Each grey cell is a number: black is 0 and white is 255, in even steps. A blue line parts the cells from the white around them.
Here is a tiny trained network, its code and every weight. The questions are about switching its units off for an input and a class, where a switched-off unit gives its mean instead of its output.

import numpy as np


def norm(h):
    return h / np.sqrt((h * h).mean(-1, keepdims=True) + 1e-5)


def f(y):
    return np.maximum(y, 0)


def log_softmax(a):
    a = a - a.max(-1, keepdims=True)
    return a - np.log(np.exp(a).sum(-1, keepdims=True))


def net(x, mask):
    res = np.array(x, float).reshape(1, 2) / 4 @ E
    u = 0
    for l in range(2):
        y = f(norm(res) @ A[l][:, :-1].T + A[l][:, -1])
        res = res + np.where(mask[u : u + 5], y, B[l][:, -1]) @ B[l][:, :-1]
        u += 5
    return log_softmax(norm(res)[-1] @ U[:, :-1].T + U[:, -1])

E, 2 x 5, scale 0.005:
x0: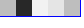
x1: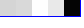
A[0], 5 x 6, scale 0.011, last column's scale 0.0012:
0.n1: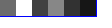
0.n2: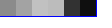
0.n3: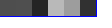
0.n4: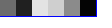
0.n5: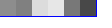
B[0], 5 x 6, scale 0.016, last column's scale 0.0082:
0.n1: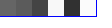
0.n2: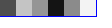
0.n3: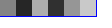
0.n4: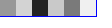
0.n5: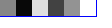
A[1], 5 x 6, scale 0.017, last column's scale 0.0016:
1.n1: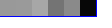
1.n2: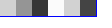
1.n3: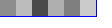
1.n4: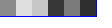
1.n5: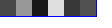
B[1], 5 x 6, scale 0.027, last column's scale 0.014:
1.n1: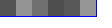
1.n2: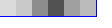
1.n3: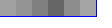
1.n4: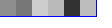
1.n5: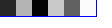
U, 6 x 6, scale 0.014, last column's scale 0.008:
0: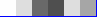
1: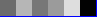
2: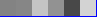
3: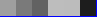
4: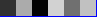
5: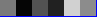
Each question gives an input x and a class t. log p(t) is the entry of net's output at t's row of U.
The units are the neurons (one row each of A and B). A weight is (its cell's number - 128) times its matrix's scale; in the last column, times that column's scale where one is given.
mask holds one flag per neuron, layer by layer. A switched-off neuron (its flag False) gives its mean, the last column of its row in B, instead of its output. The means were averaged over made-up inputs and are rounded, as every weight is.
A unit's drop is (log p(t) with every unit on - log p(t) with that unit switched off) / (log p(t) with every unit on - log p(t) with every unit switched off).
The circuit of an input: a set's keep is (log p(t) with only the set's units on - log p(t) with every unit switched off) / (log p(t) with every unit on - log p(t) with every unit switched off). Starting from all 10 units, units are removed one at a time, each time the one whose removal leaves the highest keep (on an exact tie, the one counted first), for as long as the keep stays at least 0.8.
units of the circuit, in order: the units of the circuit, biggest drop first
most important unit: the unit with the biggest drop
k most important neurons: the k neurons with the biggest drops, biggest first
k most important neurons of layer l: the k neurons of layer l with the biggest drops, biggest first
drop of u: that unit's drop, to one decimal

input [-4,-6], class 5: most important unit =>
1.n5
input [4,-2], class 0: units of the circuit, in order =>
[0.n4 1.n2]
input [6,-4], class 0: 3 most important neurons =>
[0.n4 1.n2 0.n1]
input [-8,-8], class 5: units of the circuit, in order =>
[0.n4 1.n5]
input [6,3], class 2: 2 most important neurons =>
[0.n5 1.n5]
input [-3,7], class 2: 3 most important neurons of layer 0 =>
[0.n2 0.n4 0.n5]
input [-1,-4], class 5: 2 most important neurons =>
[1.n5 0.n2]
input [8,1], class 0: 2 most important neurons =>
[0.n4 0.n3]
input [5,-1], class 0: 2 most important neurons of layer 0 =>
[0.n4 0.n1]
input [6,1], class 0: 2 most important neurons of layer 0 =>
[0.n4 0.n3]
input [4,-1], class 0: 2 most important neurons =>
[0.n4 1.n2]
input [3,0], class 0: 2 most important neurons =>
[0.n4 0.n1]
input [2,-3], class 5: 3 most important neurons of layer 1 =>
[1.n5 1.n2 1.n4]
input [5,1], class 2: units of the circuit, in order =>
[1.n5]
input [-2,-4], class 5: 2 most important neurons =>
[1.n5 0.n2]
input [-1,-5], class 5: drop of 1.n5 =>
0.5
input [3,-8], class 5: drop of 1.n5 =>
0.4
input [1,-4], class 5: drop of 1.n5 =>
0.5
